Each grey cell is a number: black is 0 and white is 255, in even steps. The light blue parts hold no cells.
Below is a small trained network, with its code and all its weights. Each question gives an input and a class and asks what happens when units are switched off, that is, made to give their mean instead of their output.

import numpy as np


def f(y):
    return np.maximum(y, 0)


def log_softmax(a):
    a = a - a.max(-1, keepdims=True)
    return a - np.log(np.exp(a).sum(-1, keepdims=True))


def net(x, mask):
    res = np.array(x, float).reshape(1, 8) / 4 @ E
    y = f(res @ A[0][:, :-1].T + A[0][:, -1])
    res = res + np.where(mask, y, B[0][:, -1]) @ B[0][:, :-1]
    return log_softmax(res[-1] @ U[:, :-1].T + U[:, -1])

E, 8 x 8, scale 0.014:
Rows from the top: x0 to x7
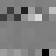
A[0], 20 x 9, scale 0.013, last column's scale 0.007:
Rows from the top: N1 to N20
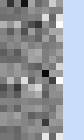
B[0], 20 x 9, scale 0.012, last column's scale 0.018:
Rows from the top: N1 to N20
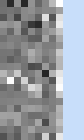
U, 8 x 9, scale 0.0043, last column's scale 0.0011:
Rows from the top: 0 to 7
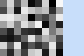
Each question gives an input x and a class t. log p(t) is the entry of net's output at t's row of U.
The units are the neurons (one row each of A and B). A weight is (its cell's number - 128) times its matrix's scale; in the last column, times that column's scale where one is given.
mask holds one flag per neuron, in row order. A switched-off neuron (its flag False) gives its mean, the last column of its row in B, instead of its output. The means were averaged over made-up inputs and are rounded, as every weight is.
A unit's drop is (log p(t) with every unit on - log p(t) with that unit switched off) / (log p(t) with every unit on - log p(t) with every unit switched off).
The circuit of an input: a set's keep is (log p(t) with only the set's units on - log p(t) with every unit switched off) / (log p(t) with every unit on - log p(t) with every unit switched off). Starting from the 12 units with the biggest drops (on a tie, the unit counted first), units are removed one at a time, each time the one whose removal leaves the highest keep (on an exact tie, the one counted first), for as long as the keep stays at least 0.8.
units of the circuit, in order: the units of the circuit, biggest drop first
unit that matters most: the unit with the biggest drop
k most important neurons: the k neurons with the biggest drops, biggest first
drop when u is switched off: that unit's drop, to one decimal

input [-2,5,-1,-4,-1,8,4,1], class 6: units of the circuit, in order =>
N3, N13
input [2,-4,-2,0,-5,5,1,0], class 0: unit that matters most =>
N11
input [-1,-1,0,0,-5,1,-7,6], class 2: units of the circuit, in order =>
N13, N1
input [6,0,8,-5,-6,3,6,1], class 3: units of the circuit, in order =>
N1, N3
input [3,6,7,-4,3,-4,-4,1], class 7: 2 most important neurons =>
N3, N20
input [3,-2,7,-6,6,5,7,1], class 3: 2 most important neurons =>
N3, N20
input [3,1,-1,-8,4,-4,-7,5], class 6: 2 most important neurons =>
N12, N13
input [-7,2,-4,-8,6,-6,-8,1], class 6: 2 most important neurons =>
N3, N20
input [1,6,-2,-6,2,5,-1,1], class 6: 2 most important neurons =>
N3, N20
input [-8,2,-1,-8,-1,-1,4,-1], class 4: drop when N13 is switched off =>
0.1
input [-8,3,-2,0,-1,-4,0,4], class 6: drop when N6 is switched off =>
0.0
